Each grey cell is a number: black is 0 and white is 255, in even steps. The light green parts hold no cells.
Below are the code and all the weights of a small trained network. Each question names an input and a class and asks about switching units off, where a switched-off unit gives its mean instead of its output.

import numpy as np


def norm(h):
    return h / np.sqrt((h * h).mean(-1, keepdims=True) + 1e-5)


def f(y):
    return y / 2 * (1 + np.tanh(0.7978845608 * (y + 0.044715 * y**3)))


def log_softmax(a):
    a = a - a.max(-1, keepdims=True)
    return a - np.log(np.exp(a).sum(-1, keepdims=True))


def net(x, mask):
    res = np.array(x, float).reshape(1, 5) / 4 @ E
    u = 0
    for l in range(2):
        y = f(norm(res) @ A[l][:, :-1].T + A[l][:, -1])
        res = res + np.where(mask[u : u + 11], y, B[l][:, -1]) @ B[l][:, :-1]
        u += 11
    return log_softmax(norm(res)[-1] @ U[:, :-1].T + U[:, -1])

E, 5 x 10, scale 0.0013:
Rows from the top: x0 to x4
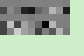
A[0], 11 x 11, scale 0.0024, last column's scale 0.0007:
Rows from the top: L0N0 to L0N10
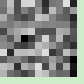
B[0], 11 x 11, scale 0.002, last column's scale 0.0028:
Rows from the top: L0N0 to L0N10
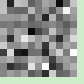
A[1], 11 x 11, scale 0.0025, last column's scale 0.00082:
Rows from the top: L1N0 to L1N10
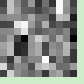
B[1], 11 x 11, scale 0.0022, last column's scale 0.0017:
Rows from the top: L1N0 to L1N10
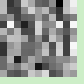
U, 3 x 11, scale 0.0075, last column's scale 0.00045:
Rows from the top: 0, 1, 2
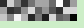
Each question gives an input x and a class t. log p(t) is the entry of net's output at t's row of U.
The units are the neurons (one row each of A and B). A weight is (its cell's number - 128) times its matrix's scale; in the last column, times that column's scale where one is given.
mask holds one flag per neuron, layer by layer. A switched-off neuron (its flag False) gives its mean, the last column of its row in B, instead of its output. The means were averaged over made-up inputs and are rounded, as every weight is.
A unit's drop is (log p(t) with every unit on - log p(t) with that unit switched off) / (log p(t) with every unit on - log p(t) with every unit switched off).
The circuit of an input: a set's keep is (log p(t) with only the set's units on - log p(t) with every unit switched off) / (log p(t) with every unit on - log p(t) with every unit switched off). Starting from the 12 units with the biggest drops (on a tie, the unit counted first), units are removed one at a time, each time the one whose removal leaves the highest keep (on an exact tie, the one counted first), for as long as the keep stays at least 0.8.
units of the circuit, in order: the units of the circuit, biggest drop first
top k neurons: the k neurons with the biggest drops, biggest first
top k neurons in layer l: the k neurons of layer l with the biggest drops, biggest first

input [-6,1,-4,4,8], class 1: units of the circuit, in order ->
[L1N1, L1N0]
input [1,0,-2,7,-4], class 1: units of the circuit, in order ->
[L0N9]
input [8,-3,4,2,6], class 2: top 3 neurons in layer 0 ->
[L0N4, L0N0, L0N9]
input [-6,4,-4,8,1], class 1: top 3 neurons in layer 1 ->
[L1N3, L1N0, L1N1]
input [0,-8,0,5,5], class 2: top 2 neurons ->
[L0N0, L0N4]
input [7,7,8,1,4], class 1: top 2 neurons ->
[L0N0, L0N9]
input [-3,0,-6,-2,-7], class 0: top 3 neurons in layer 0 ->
[L0N0, L0N4, L0N5]
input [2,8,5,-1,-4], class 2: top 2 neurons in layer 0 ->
[L0N7, L0N5]
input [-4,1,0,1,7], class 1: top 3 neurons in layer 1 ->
[L1N1, L1N0, L1N7]
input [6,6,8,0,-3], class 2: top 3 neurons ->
[L0N7, L0N5, L1N3]
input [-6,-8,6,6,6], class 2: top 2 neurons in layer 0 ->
[L0N0, L0N4]
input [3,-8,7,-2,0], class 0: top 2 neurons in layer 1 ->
[L1N7, L1N6]
